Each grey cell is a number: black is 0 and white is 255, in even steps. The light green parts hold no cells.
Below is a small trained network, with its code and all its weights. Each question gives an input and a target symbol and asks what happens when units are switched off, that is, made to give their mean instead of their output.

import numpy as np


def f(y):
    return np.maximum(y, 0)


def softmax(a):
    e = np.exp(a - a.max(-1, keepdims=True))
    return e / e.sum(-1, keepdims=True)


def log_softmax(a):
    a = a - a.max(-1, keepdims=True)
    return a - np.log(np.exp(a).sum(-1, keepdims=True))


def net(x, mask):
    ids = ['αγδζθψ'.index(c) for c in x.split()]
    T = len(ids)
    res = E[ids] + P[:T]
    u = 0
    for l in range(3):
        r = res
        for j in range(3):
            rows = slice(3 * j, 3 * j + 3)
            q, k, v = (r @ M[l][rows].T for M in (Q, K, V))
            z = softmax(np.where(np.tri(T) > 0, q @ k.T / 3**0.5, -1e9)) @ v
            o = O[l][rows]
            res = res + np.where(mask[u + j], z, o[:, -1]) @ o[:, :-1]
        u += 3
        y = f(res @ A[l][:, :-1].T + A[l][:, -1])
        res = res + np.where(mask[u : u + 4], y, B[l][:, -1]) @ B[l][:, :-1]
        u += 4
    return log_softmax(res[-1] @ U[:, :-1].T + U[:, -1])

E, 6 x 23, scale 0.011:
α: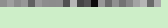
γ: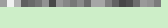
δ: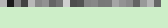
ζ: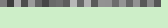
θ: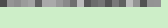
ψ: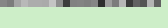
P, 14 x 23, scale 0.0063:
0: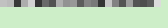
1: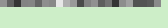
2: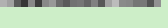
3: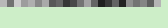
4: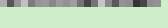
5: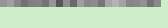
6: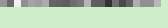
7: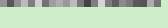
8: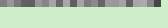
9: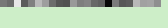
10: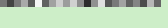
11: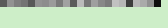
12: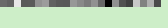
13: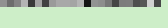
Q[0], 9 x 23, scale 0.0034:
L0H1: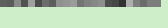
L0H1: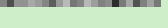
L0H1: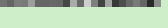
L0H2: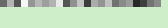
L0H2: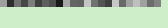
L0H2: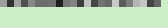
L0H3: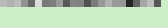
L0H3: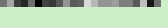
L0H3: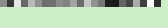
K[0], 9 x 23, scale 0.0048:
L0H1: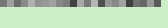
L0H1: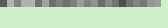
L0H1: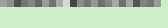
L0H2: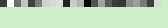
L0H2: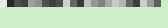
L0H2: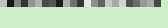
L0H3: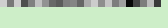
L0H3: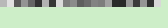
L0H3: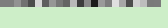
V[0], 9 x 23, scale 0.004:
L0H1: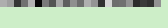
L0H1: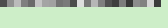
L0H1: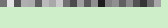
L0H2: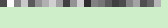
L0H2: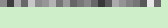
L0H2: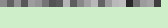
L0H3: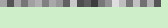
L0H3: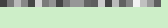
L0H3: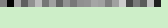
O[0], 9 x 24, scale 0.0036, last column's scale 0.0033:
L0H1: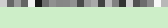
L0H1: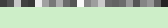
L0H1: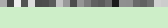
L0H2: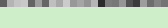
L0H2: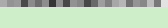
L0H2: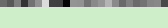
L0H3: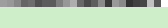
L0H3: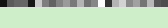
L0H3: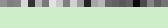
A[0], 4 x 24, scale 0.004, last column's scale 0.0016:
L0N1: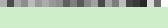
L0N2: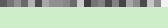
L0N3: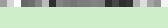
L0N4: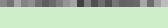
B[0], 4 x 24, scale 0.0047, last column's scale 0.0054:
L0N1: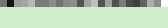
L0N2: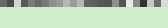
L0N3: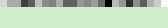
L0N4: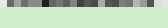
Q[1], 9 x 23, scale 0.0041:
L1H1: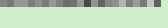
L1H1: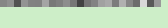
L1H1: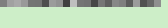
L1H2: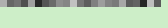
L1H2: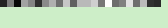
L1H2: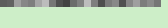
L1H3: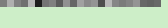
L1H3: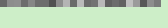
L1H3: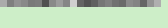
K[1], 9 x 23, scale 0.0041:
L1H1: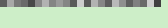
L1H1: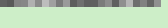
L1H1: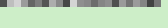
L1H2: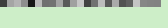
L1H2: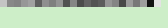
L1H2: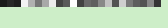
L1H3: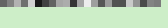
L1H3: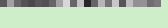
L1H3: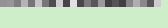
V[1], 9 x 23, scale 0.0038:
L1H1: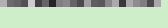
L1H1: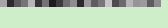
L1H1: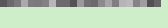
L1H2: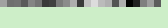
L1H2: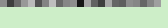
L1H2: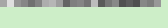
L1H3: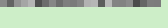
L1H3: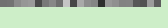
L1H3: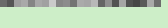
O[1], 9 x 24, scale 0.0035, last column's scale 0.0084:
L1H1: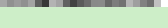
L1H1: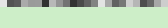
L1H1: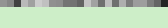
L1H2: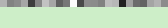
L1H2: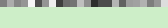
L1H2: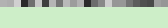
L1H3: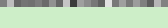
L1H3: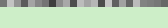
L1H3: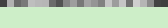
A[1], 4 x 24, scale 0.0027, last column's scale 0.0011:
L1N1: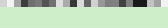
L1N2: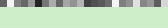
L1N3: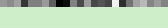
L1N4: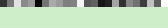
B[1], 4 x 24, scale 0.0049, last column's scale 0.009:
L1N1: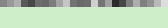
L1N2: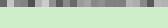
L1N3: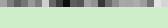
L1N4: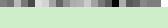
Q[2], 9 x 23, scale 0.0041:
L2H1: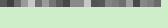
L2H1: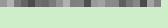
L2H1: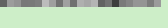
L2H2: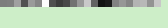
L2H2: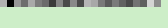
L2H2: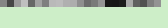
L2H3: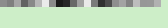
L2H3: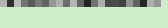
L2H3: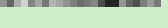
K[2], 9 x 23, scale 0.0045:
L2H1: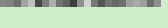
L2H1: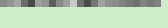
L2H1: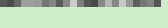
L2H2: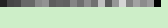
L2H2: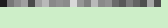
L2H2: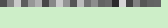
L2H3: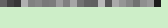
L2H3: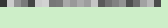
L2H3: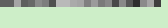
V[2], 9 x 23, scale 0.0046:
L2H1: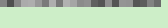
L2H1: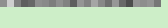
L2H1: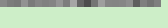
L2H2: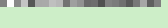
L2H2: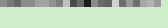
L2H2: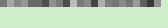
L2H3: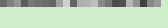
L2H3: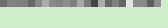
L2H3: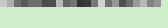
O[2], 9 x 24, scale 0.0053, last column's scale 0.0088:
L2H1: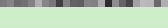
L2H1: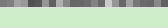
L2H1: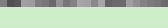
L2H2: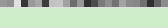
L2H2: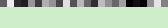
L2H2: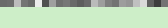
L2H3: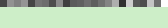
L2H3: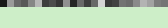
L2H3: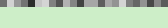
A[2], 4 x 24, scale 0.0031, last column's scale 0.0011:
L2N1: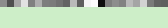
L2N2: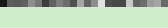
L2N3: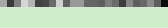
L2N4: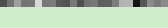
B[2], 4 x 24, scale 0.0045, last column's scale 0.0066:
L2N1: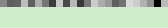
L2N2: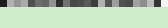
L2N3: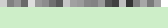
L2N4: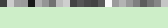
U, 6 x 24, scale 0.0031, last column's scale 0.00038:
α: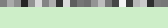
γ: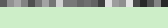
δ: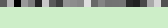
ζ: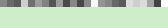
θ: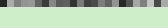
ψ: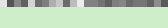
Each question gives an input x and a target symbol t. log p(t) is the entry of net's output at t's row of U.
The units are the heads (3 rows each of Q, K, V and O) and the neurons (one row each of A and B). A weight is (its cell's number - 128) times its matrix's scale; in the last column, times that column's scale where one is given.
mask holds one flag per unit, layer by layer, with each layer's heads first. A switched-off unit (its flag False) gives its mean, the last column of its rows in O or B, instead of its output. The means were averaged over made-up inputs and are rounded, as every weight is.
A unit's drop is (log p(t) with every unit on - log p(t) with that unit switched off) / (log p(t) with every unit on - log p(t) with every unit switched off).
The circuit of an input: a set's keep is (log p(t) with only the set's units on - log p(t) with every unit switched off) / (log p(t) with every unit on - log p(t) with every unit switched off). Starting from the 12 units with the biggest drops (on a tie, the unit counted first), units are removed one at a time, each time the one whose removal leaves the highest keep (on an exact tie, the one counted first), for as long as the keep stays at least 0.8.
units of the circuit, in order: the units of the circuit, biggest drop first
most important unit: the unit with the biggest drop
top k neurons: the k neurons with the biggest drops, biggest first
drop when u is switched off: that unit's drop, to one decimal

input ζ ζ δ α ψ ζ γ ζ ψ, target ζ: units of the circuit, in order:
(L2N1, L2H2)
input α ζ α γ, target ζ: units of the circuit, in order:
(L2H2, L2N1)
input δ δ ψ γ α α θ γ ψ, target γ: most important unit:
L1H3
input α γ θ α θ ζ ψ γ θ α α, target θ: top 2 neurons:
(L1N4, L0N2)
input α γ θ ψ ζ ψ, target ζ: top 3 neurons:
(L2N1, L0N1, L0N3)
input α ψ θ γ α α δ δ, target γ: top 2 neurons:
(L0N3, L1N1)
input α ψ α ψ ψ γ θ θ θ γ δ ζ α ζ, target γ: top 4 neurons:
(L0N3, L1N1, L2N4, L0N1)
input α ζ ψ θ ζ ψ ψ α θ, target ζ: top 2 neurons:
(L1N2, L0N3)
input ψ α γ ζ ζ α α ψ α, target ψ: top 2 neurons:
(L0N4, L0N3)
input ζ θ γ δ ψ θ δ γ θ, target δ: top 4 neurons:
(L1N2, L0N4, L0N1, L0N3)
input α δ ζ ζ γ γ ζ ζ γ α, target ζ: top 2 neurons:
(L1N3, L2N1)
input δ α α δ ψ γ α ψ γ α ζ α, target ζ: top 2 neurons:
(L0N3, L1N3)
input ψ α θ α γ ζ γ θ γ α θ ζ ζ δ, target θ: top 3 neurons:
(L1N4, L0N2, L2N2)
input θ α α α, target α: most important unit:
L2H3
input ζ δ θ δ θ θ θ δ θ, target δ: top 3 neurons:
(L1N2, L0N1, L0N4)
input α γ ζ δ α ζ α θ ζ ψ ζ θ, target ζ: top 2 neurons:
(L1N2, L0N4)
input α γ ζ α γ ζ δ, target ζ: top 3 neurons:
(L1N3, L2N1, L0N3)
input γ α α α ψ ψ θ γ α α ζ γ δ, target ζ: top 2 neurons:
(L1N3, L2N1)
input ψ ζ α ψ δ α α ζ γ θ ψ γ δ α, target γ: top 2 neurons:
(L0N3, L1N1)
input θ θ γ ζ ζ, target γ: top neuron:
(L0N3)
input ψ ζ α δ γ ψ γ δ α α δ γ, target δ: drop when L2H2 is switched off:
0.7
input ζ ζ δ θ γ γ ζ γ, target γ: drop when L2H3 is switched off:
0.2
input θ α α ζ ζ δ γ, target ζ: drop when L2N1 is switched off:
0.2
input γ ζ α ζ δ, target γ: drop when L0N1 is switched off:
0.0
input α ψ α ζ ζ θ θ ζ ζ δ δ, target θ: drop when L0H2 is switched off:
0.1
